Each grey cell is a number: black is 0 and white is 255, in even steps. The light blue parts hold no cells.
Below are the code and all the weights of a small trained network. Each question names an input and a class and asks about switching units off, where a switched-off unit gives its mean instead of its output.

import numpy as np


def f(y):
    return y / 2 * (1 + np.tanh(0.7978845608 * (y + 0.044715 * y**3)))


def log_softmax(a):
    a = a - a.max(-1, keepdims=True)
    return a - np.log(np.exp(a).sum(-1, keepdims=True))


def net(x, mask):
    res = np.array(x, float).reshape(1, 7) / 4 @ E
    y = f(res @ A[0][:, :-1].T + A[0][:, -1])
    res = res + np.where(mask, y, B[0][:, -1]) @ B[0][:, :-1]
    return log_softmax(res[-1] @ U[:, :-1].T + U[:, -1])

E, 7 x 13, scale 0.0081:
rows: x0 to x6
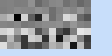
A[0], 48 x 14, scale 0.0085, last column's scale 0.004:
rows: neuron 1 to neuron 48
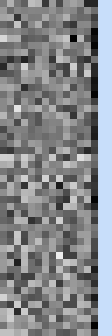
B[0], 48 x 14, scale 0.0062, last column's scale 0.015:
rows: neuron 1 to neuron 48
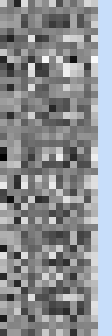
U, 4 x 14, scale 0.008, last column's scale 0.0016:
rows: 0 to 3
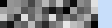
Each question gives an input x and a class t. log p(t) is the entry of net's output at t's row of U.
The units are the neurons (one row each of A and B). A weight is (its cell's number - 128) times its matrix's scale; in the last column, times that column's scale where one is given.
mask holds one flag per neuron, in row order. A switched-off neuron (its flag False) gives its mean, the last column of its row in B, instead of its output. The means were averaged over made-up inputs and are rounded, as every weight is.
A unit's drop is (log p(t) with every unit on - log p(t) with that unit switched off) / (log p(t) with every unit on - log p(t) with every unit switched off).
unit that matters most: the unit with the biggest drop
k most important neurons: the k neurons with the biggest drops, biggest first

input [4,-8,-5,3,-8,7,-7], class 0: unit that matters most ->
neuron 9
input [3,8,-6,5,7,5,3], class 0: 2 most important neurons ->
neuron 23; neuron 46
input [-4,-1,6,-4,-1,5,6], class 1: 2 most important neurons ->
neuron 45; neuron 38
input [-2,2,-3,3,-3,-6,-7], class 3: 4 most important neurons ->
neuron 11; neuron 10; neuron 29; neuron 27
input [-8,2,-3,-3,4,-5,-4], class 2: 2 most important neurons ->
neuron 26; neuron 9
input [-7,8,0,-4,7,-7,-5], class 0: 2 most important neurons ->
neuron 23; neuron 36
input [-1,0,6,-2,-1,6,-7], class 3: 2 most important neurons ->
neuron 10; neuron 29
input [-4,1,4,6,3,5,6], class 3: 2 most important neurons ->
neuron 43; neuron 6
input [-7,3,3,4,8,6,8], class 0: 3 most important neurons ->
neuron 23; neuron 46; neuron 48
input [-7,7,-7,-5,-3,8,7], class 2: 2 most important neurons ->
neuron 27; neuron 1
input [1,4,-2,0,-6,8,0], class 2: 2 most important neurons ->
neuron 27; neuron 1
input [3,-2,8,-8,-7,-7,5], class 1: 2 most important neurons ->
neuron 38; neuron 45
